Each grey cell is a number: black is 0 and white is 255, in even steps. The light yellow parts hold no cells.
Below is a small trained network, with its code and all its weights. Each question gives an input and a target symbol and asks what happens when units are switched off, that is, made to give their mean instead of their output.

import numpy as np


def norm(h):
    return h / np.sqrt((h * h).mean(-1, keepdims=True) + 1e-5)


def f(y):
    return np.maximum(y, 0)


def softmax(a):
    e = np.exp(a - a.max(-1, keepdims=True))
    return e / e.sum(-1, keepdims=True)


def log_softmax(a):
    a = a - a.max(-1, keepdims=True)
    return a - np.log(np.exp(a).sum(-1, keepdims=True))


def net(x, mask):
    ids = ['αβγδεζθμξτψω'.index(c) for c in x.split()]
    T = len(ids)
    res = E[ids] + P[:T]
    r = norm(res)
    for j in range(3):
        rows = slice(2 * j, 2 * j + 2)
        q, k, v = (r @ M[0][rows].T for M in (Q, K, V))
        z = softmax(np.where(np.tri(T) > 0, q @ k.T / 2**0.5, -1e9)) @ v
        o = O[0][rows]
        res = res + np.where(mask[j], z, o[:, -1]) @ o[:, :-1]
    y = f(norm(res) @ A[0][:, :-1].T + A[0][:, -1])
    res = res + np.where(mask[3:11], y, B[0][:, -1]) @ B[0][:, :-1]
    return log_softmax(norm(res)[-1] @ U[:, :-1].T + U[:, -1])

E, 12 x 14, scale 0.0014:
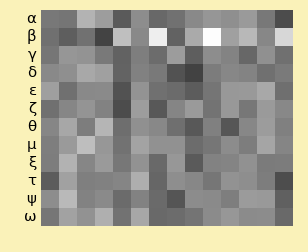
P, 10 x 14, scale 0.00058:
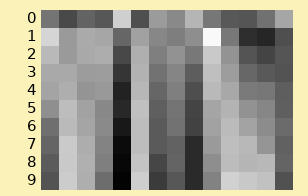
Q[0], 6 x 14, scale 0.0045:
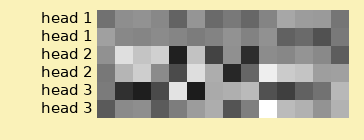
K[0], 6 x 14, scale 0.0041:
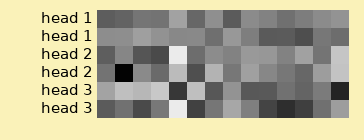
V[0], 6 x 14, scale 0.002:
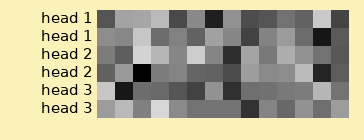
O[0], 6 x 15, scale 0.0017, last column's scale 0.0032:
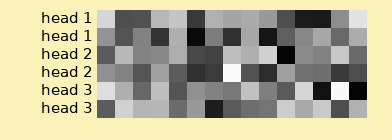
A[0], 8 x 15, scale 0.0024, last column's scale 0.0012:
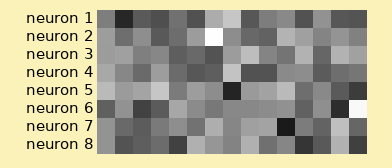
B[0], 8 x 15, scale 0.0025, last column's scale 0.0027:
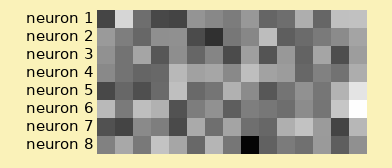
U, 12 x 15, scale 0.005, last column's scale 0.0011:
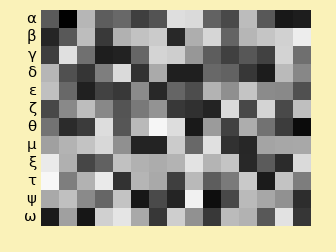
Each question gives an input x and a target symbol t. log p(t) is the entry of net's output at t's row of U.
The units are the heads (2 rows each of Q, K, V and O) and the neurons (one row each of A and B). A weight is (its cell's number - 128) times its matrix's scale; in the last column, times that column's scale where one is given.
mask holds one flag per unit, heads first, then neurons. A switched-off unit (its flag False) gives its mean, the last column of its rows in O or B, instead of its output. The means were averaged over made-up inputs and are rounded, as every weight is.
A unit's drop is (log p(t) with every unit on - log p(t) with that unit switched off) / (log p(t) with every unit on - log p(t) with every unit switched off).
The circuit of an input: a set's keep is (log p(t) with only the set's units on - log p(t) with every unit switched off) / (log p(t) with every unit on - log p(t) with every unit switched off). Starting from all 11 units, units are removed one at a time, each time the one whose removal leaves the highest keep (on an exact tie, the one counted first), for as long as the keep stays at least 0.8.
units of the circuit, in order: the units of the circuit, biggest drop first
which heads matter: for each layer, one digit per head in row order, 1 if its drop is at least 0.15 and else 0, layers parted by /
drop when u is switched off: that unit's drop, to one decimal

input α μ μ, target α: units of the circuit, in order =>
(head 3; head 2; neuron 7; neuron 3)
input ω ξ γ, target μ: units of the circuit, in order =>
(head 2)
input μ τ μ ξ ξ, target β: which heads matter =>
010
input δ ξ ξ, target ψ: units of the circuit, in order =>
(head 3; neuron 3; head 1)
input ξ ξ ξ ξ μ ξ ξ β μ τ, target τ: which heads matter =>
001
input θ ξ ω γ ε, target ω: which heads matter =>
001
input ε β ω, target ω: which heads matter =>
101
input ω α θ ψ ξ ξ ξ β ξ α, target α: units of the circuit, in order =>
(head 3; head 2; neuron 6)
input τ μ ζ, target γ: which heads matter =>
001
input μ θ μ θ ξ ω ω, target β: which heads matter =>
010
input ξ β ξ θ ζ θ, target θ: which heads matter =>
011
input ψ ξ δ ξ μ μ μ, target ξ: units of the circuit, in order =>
(head 2; head 3; neuron 4)
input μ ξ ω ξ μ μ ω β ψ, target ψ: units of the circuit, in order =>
(head 3; head 2; neuron 3)
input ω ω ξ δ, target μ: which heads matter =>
010
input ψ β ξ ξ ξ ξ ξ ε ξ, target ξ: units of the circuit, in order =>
(head 3; head 2; neuron 4)
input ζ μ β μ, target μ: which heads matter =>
101
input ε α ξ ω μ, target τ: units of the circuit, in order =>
(head 3)
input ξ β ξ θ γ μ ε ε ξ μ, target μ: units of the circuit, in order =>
(head 3; neuron 2)
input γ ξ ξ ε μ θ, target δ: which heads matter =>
010
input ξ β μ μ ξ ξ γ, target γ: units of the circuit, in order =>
(head 3)
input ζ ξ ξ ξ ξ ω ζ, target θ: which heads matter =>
001
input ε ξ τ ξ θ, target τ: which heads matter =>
001
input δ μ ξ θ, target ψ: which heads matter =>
001
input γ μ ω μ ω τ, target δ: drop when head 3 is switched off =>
0.1
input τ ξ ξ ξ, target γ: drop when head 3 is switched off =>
0.3
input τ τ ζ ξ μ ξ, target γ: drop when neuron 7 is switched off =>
0.0
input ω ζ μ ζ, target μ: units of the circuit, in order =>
(head 2)
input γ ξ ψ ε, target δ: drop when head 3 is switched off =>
0.1
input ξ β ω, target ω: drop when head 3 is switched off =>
0.7
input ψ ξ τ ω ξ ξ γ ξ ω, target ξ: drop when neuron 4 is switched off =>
0.3
